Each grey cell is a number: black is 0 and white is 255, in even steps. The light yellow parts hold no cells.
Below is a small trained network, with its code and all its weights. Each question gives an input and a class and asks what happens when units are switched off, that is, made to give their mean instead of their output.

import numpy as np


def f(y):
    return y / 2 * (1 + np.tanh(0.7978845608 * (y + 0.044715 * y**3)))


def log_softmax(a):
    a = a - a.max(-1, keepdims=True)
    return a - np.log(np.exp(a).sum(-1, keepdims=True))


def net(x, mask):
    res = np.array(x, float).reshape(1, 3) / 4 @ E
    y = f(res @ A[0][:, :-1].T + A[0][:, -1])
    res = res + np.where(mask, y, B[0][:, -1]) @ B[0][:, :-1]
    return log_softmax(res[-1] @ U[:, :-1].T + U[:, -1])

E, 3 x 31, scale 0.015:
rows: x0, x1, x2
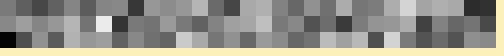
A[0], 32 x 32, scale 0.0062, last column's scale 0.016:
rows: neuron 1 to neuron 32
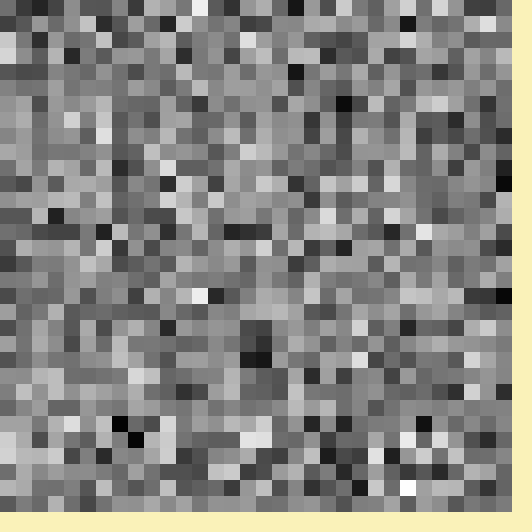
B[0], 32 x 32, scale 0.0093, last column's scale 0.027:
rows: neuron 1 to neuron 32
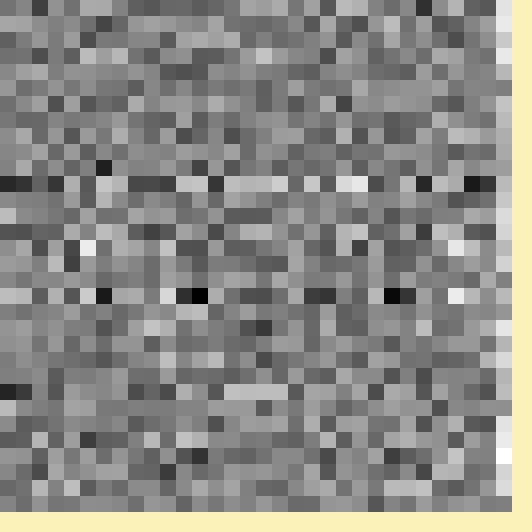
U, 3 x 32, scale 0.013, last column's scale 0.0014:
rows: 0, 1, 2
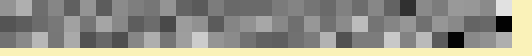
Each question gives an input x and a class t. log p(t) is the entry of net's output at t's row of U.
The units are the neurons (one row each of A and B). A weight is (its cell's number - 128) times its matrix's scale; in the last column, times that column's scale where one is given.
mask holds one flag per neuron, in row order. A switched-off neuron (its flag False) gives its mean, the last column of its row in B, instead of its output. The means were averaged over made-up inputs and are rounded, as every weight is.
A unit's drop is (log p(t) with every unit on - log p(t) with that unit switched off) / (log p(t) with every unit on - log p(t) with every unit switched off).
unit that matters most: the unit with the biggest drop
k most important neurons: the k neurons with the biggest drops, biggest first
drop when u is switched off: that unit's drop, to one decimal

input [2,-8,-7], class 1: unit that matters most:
neuron 15
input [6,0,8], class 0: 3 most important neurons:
(neuron 19; neuron 14; neuron 17)
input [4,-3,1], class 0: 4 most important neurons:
(neuron 19; neuron 12; neuron 25; neuron 27)
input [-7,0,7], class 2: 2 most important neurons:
(neuron 29; neuron 2)
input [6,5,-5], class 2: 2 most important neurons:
(neuron 28; neuron 31)
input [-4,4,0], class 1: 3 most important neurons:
(neuron 19; neuron 25; neuron 29)
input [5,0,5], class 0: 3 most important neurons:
(neuron 19; neuron 15; neuron 14)
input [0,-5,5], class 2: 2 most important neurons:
(neuron 29; neuron 19)
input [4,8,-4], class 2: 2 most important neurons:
(neuron 28; neuron 31)
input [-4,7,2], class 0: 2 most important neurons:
(neuron 16; neuron 9)
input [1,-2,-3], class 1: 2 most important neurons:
(neuron 19; neuron 21)
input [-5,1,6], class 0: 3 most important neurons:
(neuron 28; neuron 31; neuron 17)
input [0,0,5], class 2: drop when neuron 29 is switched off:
0.4
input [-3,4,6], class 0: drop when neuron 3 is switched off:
0.0
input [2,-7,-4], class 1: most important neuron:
(neuron 15)
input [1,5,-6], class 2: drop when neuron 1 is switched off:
0.1
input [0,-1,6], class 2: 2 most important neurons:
(neuron 29; neuron 19)
